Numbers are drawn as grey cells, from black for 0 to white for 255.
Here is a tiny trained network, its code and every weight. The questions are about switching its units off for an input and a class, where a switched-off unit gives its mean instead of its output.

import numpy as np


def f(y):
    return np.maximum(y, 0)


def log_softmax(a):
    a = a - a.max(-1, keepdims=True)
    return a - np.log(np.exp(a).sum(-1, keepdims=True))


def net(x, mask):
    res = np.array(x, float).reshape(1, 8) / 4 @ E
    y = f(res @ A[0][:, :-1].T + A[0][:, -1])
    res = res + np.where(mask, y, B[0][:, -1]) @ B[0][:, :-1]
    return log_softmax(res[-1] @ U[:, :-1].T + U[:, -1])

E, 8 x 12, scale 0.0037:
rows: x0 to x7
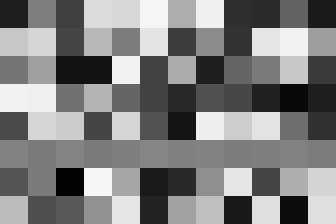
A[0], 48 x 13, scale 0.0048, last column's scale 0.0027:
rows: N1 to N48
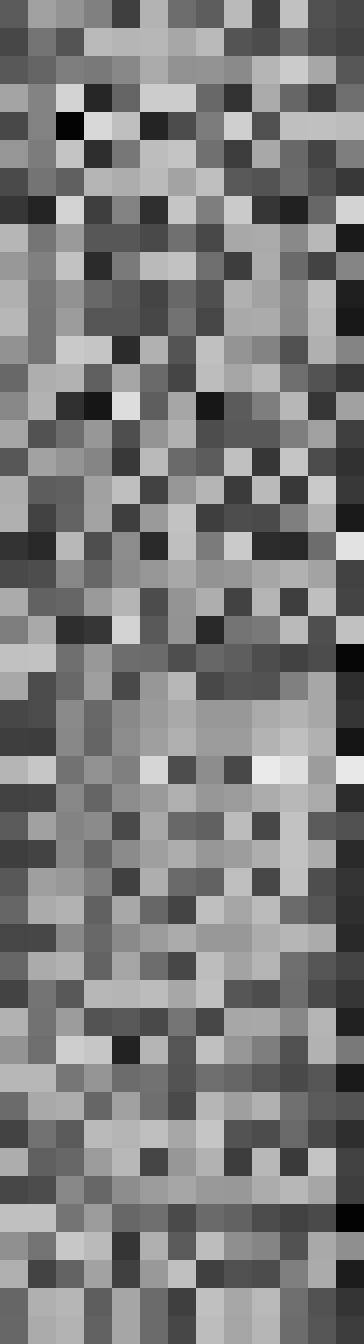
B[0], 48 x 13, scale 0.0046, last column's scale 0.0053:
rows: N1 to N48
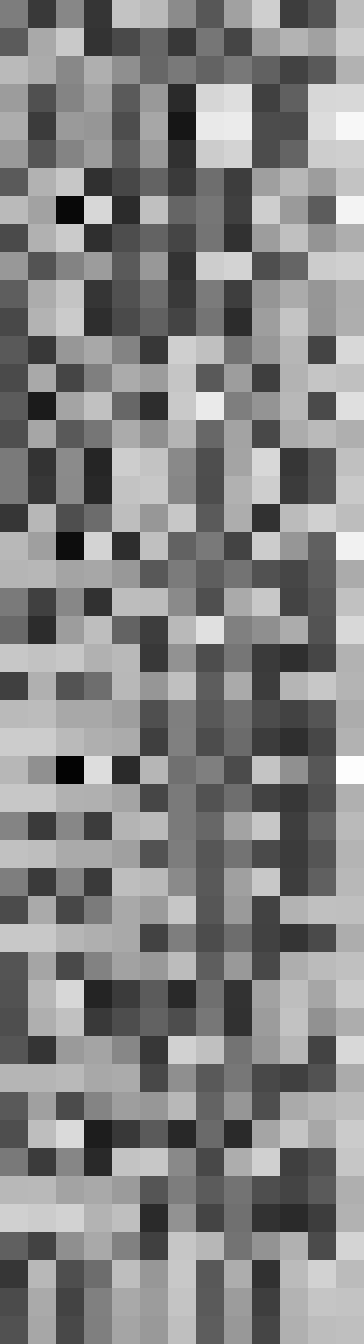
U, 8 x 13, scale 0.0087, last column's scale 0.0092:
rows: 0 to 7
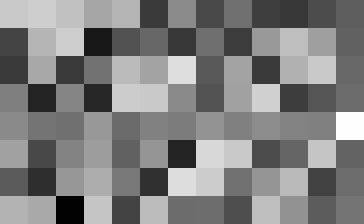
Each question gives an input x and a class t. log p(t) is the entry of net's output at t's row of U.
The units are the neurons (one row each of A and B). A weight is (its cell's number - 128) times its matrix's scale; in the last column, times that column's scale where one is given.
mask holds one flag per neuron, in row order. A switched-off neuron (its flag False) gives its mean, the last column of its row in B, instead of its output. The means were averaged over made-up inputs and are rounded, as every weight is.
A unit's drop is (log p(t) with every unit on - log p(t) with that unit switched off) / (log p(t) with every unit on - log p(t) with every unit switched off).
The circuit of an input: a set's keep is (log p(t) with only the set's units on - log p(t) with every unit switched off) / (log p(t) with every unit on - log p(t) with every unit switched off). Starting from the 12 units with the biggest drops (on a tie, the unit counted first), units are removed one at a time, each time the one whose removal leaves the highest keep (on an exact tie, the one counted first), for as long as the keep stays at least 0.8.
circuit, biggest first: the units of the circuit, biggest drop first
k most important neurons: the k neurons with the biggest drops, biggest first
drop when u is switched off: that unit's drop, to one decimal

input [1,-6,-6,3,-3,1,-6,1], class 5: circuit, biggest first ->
N4
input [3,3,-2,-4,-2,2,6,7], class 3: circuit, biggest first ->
N18, N42
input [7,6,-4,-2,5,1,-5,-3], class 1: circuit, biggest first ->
N41, N36
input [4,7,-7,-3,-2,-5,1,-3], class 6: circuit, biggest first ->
N38, N13
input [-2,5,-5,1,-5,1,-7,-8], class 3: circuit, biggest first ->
N17, N1
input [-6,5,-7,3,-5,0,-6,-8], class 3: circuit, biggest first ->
N17, N1
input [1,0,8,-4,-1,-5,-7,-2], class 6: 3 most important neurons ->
N15, N23, N5
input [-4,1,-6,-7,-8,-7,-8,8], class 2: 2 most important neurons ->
N19, N46
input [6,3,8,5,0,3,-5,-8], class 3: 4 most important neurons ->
N17, N1, N32, N30
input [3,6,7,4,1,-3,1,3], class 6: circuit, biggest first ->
N15, N23
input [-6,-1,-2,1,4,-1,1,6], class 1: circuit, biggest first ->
N12, N9
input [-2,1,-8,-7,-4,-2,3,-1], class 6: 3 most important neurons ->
N38, N13, N45
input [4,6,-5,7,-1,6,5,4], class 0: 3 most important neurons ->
N44, N24, N39
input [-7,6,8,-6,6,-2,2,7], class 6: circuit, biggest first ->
N15
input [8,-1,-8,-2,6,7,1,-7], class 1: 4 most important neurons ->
N41, N36, N7, N2
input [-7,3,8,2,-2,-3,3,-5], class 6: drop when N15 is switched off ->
0.8
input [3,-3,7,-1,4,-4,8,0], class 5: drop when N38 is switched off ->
0.1
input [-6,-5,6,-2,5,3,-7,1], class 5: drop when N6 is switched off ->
0.3
